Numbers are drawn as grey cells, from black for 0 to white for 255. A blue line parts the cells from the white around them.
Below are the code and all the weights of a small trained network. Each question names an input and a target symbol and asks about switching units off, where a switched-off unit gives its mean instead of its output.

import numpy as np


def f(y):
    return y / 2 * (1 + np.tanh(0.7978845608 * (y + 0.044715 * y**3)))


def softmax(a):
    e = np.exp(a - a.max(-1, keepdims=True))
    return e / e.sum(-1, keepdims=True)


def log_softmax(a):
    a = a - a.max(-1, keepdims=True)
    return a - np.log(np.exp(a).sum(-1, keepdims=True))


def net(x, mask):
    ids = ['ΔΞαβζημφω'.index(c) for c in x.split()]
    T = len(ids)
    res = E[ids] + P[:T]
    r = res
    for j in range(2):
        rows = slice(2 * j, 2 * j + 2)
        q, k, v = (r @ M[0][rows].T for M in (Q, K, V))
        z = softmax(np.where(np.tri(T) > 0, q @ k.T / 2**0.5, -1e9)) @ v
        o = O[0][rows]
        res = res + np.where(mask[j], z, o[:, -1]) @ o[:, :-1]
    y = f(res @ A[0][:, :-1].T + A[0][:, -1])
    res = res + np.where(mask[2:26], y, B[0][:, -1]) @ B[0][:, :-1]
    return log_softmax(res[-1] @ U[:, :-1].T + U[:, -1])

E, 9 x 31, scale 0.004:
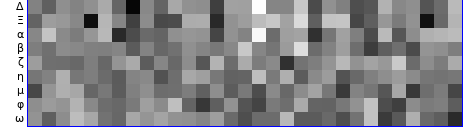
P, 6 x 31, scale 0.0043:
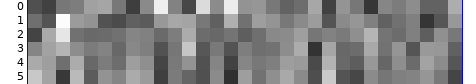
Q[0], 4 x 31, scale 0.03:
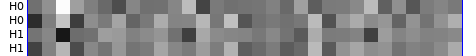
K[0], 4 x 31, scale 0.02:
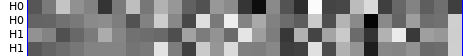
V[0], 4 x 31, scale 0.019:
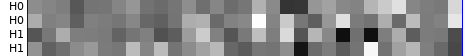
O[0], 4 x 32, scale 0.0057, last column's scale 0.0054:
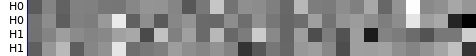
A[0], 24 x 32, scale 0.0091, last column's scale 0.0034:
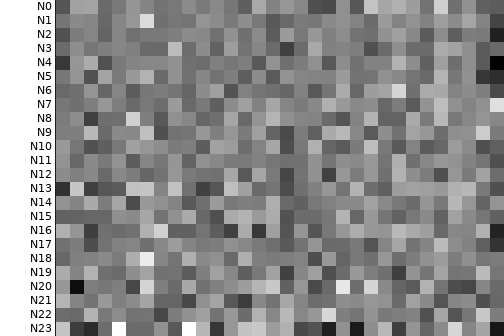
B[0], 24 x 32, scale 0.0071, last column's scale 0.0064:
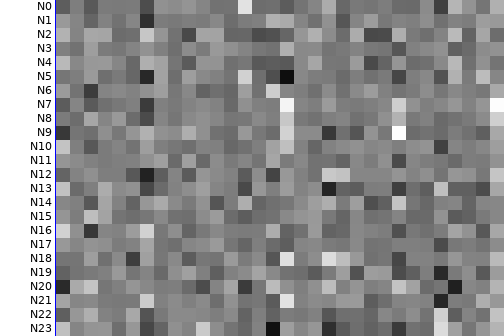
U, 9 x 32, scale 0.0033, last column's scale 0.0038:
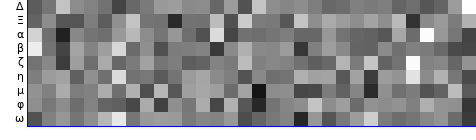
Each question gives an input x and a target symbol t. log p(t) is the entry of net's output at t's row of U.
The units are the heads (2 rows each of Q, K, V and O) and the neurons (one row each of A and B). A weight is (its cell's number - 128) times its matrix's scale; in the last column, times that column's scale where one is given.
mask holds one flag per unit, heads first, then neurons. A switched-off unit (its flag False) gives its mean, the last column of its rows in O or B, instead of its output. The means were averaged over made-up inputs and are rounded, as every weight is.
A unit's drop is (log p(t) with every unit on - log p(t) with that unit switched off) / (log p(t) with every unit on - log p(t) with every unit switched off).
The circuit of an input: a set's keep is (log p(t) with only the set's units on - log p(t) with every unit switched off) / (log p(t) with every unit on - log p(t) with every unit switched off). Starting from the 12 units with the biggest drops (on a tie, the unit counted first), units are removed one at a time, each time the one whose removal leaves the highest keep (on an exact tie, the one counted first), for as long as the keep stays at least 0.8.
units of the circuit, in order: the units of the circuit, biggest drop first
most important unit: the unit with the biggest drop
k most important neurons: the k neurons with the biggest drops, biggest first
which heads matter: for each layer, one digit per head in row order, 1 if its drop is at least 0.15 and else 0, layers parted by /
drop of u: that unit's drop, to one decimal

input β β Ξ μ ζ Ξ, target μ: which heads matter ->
11
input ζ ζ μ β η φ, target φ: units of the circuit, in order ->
[H1; H0; N12]
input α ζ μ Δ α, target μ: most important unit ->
H0
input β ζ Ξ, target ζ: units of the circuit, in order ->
[H0; H1]
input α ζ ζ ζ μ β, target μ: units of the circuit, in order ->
[H0; H1; N7; N12]
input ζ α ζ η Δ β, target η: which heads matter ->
11
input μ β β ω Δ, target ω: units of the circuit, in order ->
[H1; N9]
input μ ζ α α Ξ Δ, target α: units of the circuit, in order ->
[H0; N5; N20]
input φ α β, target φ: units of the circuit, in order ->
[H1; N12; H0]
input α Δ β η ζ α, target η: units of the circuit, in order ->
[H1; N18; H0]
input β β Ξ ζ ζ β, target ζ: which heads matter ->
10
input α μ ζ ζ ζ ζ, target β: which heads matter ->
01
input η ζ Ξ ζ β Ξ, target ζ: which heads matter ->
10
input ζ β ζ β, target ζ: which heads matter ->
11
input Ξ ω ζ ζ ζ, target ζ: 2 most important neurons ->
[N13; N9]
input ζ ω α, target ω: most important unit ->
H1
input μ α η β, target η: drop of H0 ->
0.3
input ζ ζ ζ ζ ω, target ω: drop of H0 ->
0.2
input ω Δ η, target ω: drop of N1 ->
-0.1
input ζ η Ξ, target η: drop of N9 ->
0.0
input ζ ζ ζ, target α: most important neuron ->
[N0]
